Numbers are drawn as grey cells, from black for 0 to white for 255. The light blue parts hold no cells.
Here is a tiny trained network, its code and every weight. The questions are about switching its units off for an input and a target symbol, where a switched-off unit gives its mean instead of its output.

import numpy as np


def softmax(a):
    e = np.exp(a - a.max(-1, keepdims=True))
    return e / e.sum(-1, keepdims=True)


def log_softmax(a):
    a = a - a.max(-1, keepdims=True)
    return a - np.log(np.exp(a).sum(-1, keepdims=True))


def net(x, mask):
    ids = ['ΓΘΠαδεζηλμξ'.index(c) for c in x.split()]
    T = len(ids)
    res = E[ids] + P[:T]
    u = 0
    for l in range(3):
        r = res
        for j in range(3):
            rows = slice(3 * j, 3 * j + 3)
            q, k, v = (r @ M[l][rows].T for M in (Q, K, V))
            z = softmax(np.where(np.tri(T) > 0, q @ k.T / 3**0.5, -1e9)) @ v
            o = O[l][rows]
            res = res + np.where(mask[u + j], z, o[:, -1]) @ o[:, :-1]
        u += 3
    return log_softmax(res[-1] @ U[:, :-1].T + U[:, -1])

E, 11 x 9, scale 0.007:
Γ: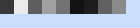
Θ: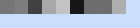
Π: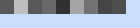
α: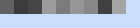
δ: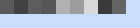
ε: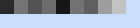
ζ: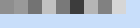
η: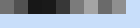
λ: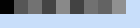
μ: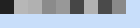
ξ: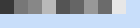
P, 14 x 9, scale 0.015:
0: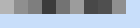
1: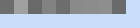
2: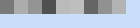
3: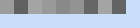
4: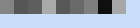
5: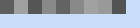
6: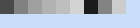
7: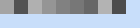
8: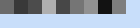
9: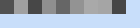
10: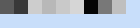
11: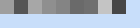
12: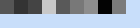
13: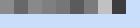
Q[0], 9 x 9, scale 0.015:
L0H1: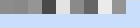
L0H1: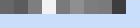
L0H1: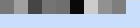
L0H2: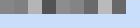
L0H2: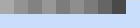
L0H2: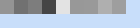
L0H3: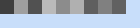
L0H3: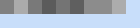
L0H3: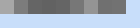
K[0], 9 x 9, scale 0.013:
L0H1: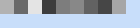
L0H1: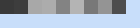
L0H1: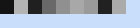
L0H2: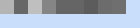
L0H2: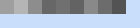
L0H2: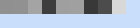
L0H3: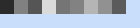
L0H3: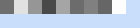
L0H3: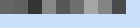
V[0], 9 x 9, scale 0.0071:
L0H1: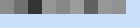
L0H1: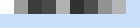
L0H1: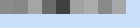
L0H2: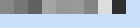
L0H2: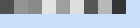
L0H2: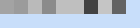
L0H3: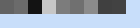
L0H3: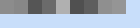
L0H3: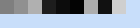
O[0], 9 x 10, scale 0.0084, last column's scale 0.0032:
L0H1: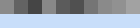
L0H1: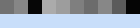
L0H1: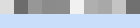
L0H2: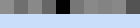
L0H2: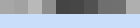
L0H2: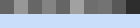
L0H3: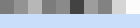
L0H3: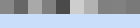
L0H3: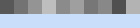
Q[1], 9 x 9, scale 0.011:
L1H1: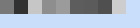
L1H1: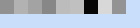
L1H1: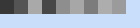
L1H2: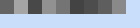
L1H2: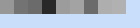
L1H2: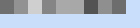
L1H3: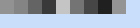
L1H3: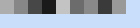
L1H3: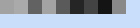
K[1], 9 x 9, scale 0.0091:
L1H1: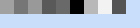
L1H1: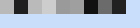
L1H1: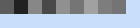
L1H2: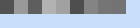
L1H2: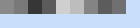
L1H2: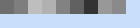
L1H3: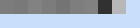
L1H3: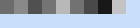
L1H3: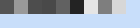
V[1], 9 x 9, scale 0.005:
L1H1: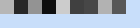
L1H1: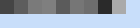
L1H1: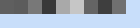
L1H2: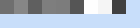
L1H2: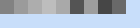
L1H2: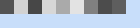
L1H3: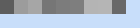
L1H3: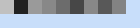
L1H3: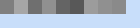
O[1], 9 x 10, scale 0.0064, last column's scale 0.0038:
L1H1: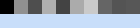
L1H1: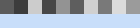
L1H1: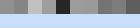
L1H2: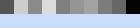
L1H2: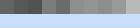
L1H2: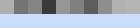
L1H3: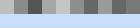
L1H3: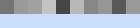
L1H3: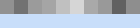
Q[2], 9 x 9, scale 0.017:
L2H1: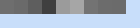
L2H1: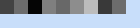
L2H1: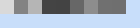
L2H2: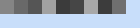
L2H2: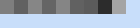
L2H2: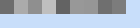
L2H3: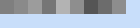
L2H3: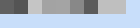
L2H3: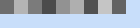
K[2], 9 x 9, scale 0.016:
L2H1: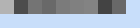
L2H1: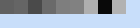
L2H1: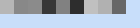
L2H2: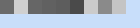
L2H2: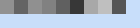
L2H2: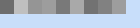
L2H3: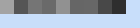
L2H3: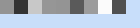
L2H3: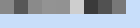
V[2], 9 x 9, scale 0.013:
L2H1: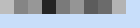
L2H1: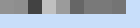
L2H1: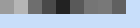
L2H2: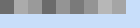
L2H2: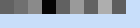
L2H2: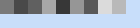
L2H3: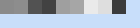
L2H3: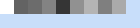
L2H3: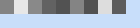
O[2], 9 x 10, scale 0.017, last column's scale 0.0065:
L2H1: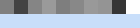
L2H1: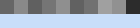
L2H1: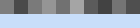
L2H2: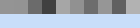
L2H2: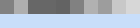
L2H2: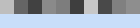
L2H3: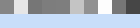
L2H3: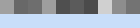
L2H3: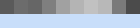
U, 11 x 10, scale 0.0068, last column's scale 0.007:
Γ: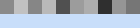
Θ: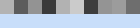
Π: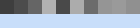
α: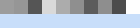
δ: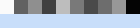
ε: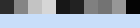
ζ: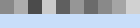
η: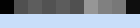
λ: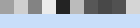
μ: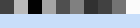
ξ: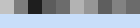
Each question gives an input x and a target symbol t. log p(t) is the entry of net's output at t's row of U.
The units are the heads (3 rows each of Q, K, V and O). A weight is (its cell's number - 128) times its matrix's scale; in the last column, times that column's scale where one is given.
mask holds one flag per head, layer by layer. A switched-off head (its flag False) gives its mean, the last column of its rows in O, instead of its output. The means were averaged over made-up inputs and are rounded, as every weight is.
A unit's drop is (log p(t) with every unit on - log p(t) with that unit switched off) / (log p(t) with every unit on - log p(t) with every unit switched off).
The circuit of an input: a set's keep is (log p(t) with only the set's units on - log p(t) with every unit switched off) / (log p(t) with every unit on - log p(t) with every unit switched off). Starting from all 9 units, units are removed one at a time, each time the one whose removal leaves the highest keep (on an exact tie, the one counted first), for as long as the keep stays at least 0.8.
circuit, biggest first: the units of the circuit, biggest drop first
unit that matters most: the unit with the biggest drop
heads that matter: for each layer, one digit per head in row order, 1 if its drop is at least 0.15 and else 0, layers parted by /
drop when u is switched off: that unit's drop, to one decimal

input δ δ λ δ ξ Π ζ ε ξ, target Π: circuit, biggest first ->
(L2H3 L0H2)
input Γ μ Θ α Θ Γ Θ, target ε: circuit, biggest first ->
(L2H3 L2H1)
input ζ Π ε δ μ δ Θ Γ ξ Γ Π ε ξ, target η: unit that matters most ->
L2H3
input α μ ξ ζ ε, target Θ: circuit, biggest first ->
(L2H2 L0H1)
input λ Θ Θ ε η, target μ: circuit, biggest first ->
(L0H1 L2H1)
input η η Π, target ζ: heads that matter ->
111 / 000 / 011
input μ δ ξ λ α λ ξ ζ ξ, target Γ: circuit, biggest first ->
(L2H3 L0H3)
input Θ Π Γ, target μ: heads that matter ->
100 / 000 / 001
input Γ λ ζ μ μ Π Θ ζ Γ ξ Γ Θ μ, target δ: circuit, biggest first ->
(L2H2 L1H1 L0H3)
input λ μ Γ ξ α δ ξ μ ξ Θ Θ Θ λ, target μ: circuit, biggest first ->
(L2H1 L0H1)
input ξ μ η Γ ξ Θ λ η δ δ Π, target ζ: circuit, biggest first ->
(L2H3 L2H2)
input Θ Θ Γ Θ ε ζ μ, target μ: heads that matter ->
101 / 100 / 000
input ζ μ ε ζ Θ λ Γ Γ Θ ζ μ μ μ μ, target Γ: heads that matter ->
100 / 011 / 101
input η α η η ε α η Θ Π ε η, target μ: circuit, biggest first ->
(L0H1 L1H1)
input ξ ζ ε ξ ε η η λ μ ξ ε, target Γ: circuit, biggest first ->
(L2H3 L1H1 L2H1)
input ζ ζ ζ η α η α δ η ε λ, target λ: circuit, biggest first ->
(L0H2 L2H3)
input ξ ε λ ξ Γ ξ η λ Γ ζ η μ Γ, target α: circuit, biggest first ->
(L2H2 L2H3)
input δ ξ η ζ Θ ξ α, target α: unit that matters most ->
L2H2
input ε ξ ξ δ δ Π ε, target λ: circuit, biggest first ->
(L2H3 L0H2)
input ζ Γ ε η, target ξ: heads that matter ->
111 / 001 / 010
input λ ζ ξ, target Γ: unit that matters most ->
L0H3
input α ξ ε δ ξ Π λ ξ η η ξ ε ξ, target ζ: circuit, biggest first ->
(L2H3 L2H1)
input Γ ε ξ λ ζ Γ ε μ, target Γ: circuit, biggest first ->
(L2H3 L2H1 L1H1)
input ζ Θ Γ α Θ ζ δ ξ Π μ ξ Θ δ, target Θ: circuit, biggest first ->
(L2H2 L0H1 L0H3)
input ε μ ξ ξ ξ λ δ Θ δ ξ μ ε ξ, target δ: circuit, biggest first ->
(L2H2 L1H1 L0H3)
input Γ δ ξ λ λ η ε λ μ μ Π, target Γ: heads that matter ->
000 / 100 / 011
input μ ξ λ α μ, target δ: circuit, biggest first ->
(L2H2 L1H1)
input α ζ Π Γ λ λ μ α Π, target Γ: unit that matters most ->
L0H3
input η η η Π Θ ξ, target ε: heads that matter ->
101 / 100 / 001
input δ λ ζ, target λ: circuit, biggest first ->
(L2H3 L0H3 L0H2)
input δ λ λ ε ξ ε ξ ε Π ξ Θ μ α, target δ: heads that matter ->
111 / 100 / 010
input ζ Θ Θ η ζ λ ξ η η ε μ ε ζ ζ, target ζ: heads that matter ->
011 / 101 / 101
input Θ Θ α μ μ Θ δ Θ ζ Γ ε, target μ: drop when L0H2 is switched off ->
0.1
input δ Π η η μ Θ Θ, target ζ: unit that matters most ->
L2H3
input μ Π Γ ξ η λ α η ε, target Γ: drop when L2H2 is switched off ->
-0.1
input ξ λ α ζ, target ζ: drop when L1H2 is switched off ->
0.3
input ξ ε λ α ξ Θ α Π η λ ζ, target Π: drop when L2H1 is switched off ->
0.2
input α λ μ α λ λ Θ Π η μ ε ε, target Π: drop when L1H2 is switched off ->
-0.1
